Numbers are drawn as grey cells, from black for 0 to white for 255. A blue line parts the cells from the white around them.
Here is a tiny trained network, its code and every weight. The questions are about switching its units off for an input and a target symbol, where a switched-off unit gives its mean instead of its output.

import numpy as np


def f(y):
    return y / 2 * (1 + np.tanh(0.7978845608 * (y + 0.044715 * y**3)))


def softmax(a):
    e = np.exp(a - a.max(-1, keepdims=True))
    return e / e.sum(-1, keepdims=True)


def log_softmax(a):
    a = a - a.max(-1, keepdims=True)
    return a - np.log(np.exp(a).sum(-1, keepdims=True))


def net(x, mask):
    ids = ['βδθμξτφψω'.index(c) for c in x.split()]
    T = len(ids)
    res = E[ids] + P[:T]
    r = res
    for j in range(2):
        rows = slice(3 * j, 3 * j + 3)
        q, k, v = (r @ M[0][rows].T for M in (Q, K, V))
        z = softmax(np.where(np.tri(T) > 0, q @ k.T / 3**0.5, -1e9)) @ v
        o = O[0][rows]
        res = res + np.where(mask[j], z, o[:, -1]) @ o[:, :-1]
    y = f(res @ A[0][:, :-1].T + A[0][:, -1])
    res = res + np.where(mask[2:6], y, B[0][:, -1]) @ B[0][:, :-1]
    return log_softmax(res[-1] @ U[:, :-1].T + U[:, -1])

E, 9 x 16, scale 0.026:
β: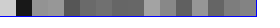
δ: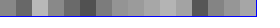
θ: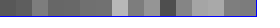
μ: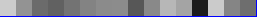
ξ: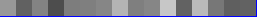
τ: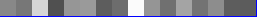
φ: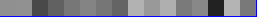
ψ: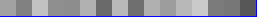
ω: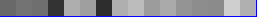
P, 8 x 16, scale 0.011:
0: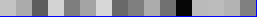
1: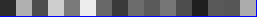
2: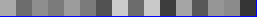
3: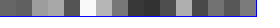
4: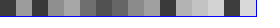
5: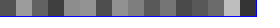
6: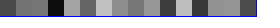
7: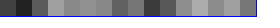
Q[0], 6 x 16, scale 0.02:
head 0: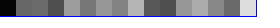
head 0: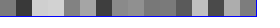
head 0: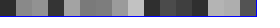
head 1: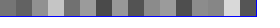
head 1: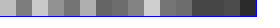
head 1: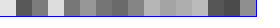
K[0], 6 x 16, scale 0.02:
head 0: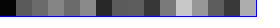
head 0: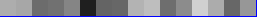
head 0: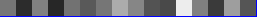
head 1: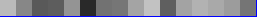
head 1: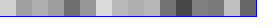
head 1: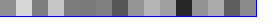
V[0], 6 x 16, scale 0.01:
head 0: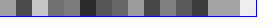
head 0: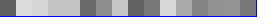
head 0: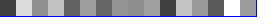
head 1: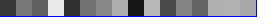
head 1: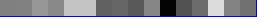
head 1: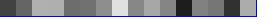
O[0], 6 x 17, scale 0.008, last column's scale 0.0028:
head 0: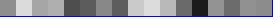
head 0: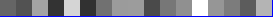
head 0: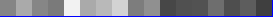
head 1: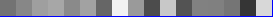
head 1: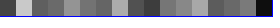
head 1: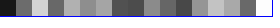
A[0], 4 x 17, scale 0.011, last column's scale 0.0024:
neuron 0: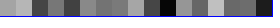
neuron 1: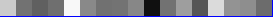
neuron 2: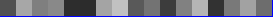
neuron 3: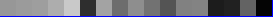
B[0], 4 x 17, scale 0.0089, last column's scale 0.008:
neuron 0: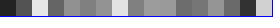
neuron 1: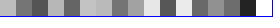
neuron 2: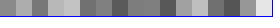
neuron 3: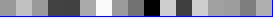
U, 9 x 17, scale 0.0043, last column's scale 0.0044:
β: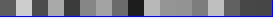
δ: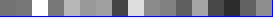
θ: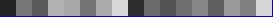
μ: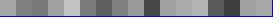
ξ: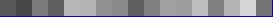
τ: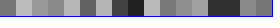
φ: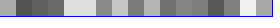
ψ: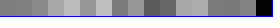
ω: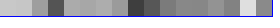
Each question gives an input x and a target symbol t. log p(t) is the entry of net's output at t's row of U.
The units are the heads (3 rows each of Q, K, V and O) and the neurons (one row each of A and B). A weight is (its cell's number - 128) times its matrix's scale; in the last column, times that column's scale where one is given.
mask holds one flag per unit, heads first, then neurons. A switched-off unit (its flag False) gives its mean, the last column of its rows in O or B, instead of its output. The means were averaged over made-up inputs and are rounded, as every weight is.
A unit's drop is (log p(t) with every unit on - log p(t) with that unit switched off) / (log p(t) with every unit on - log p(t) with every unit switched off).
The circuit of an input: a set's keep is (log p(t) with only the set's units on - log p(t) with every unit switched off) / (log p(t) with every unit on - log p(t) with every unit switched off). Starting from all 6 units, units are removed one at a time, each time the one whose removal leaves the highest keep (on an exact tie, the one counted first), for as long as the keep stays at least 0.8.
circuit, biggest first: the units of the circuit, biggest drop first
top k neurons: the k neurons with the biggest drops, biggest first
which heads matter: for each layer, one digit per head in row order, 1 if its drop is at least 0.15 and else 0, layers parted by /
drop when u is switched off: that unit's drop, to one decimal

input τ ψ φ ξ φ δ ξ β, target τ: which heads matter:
01
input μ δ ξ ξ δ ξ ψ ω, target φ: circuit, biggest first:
(head 0; head 1)
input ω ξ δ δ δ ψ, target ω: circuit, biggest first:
(head 0; neuron 3; head 1)
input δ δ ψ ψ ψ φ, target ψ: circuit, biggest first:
(head 0; neuron 1)
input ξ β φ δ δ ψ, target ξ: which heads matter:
10
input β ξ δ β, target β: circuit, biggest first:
(head 0)
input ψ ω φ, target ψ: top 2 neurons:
(neuron 1; neuron 3)
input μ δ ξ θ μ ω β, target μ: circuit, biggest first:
(head 1; head 0)
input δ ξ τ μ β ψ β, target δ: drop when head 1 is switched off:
0.3
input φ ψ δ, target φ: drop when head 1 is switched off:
0.2
